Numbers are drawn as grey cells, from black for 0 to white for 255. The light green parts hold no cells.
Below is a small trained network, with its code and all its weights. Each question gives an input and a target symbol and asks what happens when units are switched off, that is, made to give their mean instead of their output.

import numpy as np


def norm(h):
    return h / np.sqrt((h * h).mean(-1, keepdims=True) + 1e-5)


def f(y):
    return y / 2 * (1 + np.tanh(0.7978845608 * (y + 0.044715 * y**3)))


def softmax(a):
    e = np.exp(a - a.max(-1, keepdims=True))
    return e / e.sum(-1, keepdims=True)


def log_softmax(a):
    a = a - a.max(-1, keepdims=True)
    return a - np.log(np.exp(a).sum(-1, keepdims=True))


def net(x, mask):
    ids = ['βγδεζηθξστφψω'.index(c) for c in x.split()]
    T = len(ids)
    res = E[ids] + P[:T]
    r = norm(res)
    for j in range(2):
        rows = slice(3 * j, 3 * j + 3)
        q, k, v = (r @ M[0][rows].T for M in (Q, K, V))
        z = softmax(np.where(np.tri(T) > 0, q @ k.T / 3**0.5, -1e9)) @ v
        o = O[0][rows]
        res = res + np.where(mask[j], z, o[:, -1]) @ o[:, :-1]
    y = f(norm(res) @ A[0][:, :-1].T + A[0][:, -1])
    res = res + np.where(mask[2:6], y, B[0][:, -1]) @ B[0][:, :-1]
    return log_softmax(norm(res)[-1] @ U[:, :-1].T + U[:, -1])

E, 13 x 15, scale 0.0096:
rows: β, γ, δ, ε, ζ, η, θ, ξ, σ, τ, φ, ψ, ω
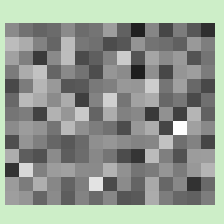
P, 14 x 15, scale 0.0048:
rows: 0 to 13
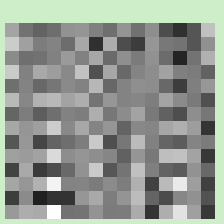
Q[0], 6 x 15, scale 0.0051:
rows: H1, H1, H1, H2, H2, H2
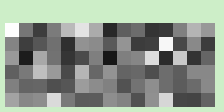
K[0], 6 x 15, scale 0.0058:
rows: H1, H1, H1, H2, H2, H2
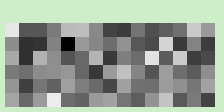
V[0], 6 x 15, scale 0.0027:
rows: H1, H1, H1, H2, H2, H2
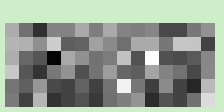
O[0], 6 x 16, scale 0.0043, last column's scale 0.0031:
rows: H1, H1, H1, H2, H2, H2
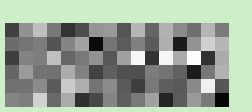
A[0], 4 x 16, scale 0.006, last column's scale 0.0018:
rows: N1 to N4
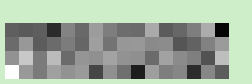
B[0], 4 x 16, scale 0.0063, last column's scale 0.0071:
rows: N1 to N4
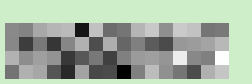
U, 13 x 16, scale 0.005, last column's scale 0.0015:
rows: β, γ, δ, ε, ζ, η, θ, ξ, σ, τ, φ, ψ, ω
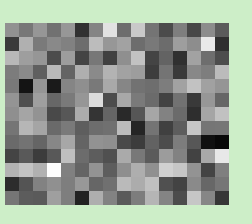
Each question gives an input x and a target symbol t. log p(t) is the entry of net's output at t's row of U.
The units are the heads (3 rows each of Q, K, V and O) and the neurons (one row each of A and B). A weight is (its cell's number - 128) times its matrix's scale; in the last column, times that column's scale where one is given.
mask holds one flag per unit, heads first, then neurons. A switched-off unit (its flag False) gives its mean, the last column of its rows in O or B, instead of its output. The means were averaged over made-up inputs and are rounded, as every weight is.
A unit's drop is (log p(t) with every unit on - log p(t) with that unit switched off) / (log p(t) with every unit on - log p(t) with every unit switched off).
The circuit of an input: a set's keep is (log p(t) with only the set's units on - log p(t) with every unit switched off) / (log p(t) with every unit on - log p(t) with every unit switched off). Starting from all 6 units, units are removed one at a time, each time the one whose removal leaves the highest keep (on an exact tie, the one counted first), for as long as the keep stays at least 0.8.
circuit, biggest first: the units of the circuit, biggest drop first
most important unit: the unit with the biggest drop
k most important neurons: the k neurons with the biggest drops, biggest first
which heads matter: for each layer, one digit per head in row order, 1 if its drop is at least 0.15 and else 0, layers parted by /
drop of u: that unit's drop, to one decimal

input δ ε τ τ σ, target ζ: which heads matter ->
00
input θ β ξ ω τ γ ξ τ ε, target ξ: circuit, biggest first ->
(N4 N3)
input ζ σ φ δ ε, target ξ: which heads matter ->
10
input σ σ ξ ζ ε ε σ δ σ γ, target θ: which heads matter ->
10
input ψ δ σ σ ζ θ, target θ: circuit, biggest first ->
(H1 N4)
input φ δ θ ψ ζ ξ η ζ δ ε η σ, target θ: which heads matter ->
10
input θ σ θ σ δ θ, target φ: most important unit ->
N3
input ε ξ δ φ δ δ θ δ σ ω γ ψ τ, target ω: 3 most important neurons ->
(N1 N3 N4)
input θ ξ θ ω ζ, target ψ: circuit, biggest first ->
(N3 N4 H1)
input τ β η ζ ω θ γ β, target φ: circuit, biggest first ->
(H1 N2)
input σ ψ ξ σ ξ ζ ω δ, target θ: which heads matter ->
00
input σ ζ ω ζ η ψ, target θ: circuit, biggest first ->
(N4 H1)
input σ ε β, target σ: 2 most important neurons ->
(N3 N4)
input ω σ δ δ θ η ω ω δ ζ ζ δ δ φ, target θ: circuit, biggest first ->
(H1)
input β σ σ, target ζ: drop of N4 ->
0.2
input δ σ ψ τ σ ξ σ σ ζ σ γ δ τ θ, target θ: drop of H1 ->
1.7
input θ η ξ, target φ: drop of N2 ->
0.3
